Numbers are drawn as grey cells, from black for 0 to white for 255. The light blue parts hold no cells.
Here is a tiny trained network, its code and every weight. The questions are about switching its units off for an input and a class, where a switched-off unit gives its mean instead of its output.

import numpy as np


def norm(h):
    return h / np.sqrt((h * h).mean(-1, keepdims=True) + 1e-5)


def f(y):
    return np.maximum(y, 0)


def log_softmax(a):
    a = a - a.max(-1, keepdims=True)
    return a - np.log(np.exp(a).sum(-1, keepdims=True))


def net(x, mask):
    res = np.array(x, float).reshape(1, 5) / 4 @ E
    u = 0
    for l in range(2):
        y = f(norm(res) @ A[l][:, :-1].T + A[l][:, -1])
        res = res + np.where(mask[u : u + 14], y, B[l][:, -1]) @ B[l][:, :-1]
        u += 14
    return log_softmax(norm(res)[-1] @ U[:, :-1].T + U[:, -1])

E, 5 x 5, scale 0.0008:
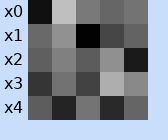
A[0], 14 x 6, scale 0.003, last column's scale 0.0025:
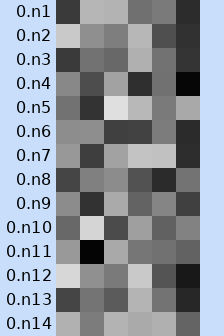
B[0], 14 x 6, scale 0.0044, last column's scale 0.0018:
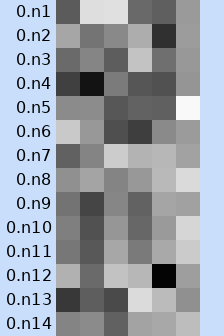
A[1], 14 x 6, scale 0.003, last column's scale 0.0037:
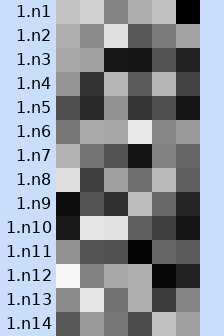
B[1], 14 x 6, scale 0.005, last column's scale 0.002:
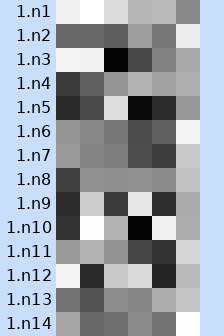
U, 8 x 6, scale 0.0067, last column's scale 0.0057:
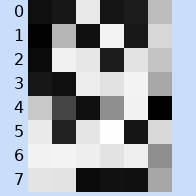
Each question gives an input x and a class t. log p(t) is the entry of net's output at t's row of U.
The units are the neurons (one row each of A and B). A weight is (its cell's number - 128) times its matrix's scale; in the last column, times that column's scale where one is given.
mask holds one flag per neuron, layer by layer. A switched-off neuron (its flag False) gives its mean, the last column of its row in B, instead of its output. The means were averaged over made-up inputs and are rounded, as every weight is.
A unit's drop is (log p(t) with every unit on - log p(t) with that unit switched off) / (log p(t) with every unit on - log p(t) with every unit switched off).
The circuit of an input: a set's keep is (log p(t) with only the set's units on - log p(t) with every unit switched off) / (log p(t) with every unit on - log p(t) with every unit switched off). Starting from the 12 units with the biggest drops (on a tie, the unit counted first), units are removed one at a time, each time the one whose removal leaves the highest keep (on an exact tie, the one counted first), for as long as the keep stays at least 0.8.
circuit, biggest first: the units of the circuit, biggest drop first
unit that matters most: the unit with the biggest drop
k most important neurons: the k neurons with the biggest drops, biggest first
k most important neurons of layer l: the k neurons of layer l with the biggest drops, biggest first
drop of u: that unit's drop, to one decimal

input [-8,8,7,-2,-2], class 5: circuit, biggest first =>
1.n12; 0.n12
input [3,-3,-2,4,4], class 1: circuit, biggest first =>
0.n3; 1.n9
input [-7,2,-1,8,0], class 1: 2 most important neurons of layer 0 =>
0.n10; 0.n8
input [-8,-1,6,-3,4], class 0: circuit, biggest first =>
0.n11; 1.n8
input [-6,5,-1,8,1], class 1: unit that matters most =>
0.n5
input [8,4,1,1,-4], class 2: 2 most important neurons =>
0.n1; 1.n10
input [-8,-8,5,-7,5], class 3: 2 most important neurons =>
0.n11; 0.n9
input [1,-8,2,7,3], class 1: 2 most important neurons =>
0.n5; 1.n9
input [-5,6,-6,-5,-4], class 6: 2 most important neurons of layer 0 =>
0.n5; 0.n14
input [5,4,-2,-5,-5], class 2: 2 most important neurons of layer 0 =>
0.n1; 0.n5
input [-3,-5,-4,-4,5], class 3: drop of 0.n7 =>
0.1
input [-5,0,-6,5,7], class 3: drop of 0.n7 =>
0.3
